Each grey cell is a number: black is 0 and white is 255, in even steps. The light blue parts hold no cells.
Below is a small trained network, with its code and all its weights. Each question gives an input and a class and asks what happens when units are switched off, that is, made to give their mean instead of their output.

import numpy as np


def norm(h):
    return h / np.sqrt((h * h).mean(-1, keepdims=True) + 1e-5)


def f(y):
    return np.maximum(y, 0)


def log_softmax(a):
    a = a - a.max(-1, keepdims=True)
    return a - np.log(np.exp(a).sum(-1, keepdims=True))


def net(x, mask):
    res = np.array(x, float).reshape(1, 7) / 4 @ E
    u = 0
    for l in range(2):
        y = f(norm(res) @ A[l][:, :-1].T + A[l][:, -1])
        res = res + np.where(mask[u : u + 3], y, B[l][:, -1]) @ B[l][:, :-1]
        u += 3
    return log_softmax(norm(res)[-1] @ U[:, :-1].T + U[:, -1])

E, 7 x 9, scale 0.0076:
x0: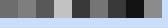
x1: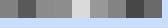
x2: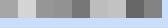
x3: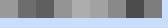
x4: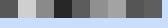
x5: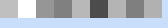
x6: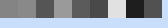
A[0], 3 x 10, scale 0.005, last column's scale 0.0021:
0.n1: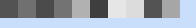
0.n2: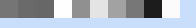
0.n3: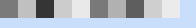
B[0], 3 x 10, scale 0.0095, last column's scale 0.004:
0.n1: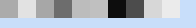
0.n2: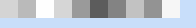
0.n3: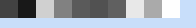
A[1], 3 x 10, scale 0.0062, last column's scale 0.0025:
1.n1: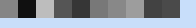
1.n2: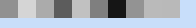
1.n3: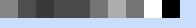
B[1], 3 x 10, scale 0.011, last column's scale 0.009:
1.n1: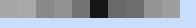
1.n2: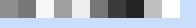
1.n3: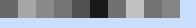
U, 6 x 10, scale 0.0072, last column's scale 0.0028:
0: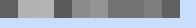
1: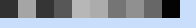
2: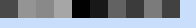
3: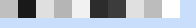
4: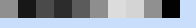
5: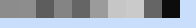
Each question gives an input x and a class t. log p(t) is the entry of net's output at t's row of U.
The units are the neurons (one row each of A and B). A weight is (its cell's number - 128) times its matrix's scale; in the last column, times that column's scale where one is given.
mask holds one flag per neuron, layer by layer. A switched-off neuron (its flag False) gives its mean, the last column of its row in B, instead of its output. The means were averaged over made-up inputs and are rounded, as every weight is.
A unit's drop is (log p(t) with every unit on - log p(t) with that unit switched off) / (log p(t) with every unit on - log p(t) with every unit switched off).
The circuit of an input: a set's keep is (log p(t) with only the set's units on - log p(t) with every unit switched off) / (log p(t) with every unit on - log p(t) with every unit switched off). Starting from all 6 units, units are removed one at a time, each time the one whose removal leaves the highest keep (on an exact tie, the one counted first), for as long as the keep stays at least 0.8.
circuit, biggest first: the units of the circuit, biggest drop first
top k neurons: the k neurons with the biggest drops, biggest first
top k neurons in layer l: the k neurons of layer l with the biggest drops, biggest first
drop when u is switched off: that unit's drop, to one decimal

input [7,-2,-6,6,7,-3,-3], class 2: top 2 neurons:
(0.n1; 1.n2)
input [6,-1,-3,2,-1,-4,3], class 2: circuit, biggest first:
(1.n2)
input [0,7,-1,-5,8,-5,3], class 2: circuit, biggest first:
(1.n2; 1.n1)
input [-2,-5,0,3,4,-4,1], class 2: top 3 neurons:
(0.n2; 1.n2; 1.n1)
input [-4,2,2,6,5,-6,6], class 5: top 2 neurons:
(1.n2; 0.n3)
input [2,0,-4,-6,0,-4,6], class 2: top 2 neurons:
(1.n2; 0.n3)
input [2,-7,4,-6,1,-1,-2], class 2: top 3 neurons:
(0.n1; 0.n2; 1.n2)
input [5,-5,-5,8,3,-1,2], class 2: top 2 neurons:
(1.n2; 0.n1)
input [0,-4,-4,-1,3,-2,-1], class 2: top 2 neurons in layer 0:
(0.n2; 0.n1)
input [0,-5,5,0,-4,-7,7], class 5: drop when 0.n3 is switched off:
0.3
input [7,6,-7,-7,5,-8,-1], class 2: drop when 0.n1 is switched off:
0.1
